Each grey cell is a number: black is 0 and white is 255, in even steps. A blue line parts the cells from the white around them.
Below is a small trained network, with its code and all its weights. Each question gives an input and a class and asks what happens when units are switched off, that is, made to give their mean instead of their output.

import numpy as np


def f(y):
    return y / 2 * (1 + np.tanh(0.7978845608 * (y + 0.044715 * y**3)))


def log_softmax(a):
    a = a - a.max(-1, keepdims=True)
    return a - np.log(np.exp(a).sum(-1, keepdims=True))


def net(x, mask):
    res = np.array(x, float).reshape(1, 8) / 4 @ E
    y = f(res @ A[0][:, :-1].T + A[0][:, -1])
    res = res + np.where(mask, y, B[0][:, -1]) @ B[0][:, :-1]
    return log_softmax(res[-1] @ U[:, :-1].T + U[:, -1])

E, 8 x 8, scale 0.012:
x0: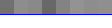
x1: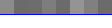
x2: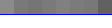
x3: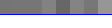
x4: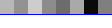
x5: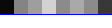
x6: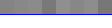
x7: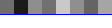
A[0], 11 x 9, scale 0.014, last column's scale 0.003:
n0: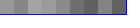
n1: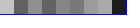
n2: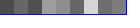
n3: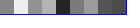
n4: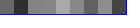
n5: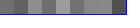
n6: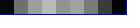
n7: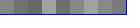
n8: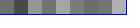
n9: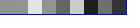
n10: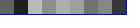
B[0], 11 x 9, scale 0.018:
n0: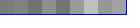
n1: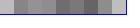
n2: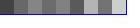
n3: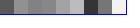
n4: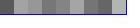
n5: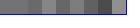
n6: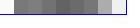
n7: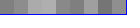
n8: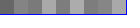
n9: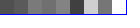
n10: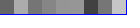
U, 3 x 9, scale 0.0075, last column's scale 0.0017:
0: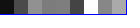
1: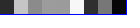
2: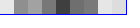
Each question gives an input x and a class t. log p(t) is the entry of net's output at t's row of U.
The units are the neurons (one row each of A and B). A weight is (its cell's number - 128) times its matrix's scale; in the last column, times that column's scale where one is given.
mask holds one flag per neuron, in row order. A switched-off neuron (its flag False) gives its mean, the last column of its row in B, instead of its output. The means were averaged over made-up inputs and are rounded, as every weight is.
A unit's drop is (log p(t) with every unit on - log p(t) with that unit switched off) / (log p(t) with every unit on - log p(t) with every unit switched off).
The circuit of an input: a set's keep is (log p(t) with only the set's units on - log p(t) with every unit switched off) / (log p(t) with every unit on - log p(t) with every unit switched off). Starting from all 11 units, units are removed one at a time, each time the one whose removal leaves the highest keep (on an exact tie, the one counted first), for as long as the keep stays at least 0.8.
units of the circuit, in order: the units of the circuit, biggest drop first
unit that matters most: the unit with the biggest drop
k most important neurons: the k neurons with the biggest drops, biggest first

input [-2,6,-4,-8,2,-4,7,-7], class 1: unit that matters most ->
n3
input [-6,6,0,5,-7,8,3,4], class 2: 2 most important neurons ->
n6; n9
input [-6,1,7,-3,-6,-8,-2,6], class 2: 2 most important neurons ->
n1; n9
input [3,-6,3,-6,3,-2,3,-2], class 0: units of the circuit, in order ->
n6; n10
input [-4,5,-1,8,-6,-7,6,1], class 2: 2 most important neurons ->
n9; n1
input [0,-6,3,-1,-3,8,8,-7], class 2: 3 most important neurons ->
n6; n10; n4
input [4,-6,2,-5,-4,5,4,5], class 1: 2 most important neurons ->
n9; n10
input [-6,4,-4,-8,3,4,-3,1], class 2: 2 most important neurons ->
n6; n2
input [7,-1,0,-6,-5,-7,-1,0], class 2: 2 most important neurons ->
n9; n1
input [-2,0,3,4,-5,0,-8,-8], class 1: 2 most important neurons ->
n3; n9
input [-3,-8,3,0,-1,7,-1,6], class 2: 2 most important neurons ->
n6; n3
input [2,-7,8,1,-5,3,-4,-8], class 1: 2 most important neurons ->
n3; n9
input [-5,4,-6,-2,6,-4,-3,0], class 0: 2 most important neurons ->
n9; n6
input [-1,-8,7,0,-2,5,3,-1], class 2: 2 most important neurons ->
n6; n9
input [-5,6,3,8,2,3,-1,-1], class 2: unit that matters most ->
n2
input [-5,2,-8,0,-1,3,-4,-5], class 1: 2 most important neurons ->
n3; n9
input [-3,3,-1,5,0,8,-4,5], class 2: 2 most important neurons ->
n6; n3
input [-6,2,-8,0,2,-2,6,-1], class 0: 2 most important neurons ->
n6; n3
